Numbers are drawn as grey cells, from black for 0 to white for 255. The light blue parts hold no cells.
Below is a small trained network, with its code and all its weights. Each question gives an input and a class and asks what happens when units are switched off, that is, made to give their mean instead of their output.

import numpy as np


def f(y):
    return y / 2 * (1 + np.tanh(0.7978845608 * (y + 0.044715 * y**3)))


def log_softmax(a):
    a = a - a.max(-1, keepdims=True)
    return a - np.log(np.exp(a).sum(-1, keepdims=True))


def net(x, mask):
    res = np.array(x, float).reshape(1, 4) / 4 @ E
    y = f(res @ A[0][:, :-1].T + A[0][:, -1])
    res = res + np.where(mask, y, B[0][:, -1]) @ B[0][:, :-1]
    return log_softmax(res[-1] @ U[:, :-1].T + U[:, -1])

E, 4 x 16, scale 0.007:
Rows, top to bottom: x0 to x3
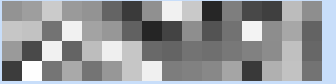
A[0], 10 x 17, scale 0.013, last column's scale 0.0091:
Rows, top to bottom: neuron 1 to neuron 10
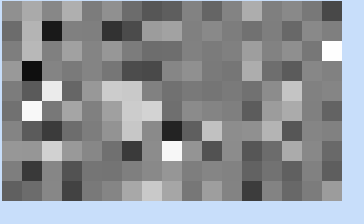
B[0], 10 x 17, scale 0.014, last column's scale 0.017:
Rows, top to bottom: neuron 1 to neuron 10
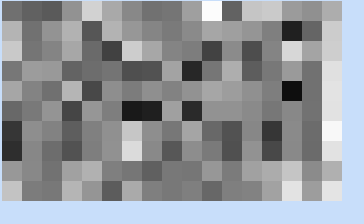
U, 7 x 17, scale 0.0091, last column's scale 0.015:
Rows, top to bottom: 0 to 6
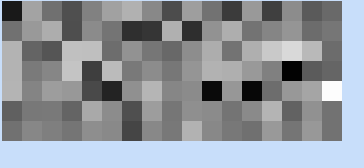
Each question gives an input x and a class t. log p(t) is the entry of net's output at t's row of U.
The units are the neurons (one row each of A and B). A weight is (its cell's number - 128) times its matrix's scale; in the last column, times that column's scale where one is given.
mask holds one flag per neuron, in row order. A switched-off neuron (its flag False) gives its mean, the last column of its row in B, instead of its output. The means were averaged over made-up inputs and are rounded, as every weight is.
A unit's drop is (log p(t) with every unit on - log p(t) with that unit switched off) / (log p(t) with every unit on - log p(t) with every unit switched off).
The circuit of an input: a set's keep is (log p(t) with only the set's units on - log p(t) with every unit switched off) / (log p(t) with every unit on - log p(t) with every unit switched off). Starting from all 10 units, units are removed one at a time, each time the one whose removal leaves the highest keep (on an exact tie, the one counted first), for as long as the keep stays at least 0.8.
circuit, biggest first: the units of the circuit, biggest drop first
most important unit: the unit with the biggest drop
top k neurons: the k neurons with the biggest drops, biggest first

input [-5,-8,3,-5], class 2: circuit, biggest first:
neuron 9
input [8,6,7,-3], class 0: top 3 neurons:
neuron 8; neuron 2; neuron 10
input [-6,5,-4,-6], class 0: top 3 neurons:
neuron 7; neuron 6; neuron 10
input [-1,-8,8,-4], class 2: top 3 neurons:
neuron 10; neuron 9; neuron 2
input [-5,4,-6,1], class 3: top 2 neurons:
neuron 2; neuron 8
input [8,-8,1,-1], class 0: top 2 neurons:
neuron 8; neuron 3
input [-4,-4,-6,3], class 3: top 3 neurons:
neuron 2; neuron 8; neuron 3
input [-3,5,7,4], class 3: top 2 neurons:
neuron 5; neuron 10
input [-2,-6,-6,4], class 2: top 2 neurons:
neuron 10; neuron 5
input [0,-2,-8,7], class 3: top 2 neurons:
neuron 2; neuron 4
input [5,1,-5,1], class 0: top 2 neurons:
neuron 8; neuron 5
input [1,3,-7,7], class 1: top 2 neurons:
neuron 6; neuron 5
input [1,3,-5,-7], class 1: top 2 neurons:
neuron 4; neuron 5
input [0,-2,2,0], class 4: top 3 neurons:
neuron 1; neuron 2; neuron 6
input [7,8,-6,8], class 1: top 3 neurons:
neuron 6; neuron 7; neuron 10
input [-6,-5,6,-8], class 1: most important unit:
neuron 4
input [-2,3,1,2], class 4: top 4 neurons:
neuron 8; neuron 3; neuron 9; neuron 10
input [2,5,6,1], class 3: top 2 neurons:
neuron 5; neuron 10
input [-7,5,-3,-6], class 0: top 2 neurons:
neuron 7; neuron 6
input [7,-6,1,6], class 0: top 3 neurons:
neuron 8; neuron 4; neuron 3
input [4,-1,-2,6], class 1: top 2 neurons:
neuron 6; neuron 7
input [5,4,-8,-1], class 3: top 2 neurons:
neuron 2; neuron 7
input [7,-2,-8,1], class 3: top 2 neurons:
neuron 2; neuron 7
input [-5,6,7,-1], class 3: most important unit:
neuron 5
